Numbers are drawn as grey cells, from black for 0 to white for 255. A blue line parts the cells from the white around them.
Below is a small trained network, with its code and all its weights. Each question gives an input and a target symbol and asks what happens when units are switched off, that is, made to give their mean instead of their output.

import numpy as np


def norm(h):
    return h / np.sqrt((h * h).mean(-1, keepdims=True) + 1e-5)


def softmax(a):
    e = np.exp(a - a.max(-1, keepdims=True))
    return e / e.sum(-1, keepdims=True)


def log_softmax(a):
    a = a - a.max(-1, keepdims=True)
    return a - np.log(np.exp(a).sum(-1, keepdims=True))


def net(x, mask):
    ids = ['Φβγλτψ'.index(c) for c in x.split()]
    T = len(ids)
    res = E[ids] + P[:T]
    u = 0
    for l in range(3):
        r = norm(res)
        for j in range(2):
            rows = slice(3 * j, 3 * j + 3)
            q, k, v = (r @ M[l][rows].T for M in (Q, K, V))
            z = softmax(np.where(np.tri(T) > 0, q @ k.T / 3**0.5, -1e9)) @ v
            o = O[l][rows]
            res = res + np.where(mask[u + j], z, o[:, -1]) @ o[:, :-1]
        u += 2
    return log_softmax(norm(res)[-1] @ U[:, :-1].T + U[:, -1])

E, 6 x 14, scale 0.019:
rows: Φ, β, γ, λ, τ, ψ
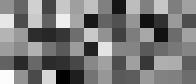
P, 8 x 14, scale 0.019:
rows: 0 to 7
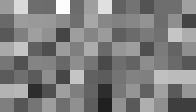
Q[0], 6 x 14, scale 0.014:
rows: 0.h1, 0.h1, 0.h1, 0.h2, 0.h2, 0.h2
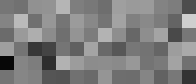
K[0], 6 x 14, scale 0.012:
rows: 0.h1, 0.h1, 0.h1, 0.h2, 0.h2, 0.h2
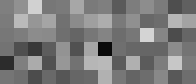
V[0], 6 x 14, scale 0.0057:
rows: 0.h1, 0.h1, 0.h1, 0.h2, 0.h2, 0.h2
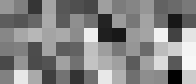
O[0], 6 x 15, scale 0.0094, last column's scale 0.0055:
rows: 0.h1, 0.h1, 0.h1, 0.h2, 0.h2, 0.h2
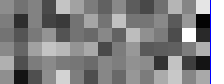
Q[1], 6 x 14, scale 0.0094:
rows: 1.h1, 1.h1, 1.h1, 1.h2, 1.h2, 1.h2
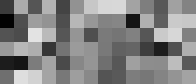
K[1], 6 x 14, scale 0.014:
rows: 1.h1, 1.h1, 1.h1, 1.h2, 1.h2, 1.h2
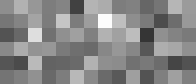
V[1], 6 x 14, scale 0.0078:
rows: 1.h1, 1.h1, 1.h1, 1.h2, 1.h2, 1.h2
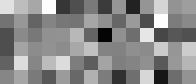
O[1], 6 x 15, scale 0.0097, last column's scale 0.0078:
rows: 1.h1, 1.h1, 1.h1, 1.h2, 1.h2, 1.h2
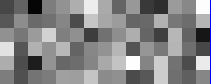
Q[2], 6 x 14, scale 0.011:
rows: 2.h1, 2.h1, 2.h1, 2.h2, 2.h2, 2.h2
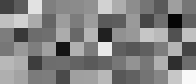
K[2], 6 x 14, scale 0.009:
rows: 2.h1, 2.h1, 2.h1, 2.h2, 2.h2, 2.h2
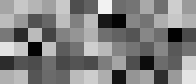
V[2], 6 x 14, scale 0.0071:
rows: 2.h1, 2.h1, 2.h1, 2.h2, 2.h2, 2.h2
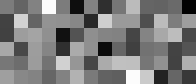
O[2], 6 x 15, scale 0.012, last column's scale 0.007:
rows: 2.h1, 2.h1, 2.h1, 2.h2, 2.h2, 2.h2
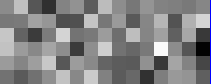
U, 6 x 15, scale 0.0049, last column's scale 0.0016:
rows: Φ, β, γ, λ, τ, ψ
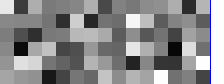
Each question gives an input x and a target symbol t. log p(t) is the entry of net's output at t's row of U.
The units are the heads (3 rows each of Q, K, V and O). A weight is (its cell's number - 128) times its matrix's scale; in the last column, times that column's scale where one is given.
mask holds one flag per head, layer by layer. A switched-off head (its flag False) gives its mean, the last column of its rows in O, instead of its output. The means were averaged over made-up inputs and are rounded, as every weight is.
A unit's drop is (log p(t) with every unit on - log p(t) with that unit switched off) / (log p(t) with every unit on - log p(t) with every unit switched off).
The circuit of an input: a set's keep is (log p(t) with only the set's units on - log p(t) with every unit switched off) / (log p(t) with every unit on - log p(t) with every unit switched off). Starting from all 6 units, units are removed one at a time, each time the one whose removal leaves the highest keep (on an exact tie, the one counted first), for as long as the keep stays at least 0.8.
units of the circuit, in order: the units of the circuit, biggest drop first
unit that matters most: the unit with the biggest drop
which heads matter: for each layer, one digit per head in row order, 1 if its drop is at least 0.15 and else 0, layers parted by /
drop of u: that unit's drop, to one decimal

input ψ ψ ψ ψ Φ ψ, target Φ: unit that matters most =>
1.h2
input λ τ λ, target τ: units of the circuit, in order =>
(1.h2 0.h2 2.h1)
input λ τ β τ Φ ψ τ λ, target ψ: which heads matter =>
01 / 00 / 00
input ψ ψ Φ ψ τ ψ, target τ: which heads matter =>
00 / 01 / 00
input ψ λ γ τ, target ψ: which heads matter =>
10 / 11 / 00
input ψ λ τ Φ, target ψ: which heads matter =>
01 / 11 / 01
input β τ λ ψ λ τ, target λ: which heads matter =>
11 / 00 / 10
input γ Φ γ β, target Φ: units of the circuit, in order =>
(1.h1 2.h2)
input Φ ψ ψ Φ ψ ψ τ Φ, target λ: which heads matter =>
10 / 00 / 00
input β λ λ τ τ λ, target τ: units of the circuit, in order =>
(1.h2 0.h2)
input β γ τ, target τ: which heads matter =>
01 / 01 / 00
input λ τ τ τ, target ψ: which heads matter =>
00 / 10 / 01
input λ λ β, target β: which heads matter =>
10 / 11 / 01
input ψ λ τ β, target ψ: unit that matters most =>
1.h1
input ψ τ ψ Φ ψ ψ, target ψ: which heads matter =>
00 / 00 / 00
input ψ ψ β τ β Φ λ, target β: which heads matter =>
00 / 10 / 00
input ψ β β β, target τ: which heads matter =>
01 / 10 / 11
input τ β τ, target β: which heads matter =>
11 / 10 / 01
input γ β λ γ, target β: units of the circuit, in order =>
(1.h1 2.h2 0.h2)
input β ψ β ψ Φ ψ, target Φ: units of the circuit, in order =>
(1.h2 0.h2)
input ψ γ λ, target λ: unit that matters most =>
2.h1
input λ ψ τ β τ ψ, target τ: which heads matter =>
00 / 11 / 00
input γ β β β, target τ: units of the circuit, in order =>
(2.h1 0.h2)
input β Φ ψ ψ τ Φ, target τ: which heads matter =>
10 / 01 / 00
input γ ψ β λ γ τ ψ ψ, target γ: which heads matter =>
00 / 10 / 00
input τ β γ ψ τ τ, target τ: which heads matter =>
00 / 01 / 00
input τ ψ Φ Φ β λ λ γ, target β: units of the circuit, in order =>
(1.h1)
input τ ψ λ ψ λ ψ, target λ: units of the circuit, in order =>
(0.h2 2.h1)
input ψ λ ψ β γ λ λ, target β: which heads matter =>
00 / 00 / 00
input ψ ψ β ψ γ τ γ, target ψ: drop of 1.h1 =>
0.3
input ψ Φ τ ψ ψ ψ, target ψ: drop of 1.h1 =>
-0.1
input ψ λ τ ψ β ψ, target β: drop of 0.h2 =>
0.1
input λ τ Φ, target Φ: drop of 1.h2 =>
0.4
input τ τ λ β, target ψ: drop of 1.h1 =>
0.2
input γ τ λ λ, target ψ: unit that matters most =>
1.h1
